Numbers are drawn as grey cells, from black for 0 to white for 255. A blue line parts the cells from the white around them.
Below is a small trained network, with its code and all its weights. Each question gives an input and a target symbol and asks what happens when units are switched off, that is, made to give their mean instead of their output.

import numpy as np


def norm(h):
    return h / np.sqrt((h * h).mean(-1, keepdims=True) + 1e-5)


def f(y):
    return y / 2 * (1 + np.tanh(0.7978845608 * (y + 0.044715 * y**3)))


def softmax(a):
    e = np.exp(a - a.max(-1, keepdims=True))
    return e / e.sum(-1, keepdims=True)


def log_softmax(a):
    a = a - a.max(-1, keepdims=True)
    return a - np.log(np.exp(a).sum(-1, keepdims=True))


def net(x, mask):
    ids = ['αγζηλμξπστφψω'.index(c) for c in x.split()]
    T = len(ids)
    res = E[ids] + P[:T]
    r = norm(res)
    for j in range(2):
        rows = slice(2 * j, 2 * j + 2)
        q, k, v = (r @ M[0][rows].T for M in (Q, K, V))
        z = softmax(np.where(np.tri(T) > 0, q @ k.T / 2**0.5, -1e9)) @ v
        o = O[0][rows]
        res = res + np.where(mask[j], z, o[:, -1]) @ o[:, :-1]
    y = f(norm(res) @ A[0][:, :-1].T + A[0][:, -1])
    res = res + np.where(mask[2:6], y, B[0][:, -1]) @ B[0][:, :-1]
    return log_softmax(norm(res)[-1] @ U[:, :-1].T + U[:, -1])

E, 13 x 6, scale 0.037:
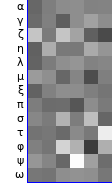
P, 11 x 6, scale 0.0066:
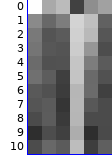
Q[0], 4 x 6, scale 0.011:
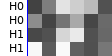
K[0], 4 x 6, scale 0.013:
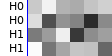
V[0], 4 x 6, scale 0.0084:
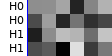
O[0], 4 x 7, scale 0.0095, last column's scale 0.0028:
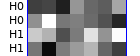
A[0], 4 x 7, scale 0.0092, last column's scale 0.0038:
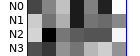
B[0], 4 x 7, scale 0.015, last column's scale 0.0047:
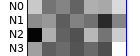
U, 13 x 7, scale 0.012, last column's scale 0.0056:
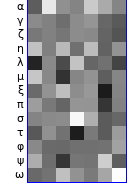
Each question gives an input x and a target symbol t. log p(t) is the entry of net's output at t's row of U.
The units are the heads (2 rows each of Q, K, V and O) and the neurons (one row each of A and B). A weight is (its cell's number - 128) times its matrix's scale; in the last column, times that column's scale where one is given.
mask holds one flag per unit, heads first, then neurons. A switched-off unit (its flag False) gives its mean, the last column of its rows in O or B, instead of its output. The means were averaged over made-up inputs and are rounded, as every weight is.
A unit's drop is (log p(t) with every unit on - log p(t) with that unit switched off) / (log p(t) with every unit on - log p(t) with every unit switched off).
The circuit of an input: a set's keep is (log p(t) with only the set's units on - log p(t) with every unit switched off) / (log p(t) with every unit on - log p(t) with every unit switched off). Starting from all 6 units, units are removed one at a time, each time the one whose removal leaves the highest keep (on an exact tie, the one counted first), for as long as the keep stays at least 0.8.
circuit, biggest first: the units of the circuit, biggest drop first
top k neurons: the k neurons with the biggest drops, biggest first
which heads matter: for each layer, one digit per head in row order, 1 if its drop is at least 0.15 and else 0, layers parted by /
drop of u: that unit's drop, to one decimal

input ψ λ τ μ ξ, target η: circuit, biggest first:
(H0)
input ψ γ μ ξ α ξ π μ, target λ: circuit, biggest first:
(N2; N0)
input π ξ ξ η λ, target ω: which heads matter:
01
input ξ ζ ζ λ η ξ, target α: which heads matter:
01
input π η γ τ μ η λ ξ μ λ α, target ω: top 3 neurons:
(N2; N0; N3)
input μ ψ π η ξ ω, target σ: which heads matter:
10
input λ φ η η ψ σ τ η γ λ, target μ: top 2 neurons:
(N3; N2)
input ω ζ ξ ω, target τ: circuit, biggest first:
(H0; N3; N2)
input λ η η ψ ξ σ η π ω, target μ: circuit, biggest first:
(H1; H0; N3)
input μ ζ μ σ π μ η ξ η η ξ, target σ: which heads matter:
11
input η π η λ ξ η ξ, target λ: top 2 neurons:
(N3; N2)
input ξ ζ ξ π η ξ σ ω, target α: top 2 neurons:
(N3; N0)
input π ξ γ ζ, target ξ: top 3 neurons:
(N2; N1; N3)
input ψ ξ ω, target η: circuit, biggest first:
(H0)
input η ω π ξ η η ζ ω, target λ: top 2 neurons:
(N0; N3)
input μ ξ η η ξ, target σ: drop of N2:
0.6
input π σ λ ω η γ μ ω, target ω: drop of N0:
0.1
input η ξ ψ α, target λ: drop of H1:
0.7
